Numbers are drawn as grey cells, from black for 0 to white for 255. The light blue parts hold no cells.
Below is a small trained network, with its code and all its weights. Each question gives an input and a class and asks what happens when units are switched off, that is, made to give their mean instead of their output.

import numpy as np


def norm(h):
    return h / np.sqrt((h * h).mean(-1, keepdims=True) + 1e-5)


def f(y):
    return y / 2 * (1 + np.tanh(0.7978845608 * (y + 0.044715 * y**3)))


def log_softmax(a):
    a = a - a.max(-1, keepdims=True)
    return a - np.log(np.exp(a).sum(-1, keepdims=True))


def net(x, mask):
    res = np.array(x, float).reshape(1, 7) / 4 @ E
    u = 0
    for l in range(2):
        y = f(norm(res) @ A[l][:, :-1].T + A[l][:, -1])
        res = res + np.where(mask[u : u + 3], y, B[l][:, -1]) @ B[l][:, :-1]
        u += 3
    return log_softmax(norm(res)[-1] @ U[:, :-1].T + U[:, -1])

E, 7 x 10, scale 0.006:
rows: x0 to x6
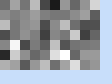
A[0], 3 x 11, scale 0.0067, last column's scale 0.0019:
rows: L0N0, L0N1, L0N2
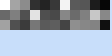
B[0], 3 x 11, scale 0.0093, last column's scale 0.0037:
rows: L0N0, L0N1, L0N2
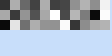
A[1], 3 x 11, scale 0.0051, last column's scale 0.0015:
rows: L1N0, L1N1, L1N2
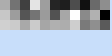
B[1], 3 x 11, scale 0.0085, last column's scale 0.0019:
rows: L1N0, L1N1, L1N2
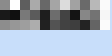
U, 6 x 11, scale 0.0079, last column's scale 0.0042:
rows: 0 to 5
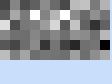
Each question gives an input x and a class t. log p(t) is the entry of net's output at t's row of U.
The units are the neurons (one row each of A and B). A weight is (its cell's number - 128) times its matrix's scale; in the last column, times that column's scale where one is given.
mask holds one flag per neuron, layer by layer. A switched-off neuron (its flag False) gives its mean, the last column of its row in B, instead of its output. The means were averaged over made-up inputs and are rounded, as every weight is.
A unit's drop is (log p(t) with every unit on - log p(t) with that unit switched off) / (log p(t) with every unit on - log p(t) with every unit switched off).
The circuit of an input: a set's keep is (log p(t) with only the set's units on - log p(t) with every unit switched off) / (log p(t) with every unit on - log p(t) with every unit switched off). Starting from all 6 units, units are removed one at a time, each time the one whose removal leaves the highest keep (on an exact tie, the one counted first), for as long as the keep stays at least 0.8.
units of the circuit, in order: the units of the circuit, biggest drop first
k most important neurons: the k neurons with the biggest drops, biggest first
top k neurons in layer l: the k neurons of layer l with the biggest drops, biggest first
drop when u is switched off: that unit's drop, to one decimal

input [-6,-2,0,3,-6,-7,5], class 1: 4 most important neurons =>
(L0N1, L1N0, L0N2, L0N0)
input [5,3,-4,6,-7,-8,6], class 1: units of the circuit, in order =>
(L0N2, L1N0)
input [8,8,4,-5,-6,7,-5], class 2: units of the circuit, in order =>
(L0N1, L0N2)
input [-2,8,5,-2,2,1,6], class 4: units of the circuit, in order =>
(L1N1, L0N1)
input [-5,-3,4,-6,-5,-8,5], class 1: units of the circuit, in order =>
(L1N0, L0N1, L0N2)
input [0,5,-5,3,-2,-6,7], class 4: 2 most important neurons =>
(L1N1, L0N0)
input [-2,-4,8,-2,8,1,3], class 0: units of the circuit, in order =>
(L0N0)
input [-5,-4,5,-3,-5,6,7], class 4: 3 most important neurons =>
(L1N1, L0N1, L0N2)
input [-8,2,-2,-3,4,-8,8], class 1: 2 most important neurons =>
(L1N0, L0N1)
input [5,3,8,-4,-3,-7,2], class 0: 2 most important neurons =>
(L0N0, L0N1)
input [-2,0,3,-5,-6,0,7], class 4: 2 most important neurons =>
(L1N1, L0N1)
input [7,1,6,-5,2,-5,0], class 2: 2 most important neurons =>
(L0N1, L1N1)
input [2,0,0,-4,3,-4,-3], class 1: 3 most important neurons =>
(L0N2, L0N0, L1N1)
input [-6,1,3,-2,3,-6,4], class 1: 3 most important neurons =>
(L1N0, L0N1, L0N2)
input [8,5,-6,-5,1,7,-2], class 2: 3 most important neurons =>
(L0N1, L0N2, L0N0)
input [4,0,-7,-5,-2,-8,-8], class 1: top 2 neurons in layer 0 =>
(L0N2, L0N0)
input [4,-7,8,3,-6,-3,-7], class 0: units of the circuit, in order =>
(L0N0, L1N2)
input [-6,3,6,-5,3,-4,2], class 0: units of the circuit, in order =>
(L0N0, L0N1)
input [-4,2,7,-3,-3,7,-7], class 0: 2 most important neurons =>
(L0N0, L1N2)
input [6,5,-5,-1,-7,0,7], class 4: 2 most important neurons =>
(L1N1, L0N0)
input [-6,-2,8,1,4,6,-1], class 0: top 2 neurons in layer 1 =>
(L1N0, L1N2)
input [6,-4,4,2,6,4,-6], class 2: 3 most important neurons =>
(L0N1, L0N2, L1N1)
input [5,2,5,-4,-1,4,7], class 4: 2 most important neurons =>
(L1N1, L1N2)
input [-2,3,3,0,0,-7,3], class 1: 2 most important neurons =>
(L1N0, L0N2)
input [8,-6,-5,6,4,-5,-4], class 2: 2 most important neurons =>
(L0N1, L0N0)
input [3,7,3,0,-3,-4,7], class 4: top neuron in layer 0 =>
(L0N2)
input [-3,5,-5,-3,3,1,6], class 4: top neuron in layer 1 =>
(L1N1)
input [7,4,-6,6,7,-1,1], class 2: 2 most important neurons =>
(L0N1, L0N0)
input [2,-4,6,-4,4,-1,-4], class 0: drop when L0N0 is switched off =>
0.9
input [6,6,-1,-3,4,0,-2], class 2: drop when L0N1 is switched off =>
0.7
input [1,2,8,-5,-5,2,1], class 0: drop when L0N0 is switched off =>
0.8
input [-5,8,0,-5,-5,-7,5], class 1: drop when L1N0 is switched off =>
0.5
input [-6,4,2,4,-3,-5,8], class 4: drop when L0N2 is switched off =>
0.1
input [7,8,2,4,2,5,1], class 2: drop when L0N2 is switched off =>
0.1
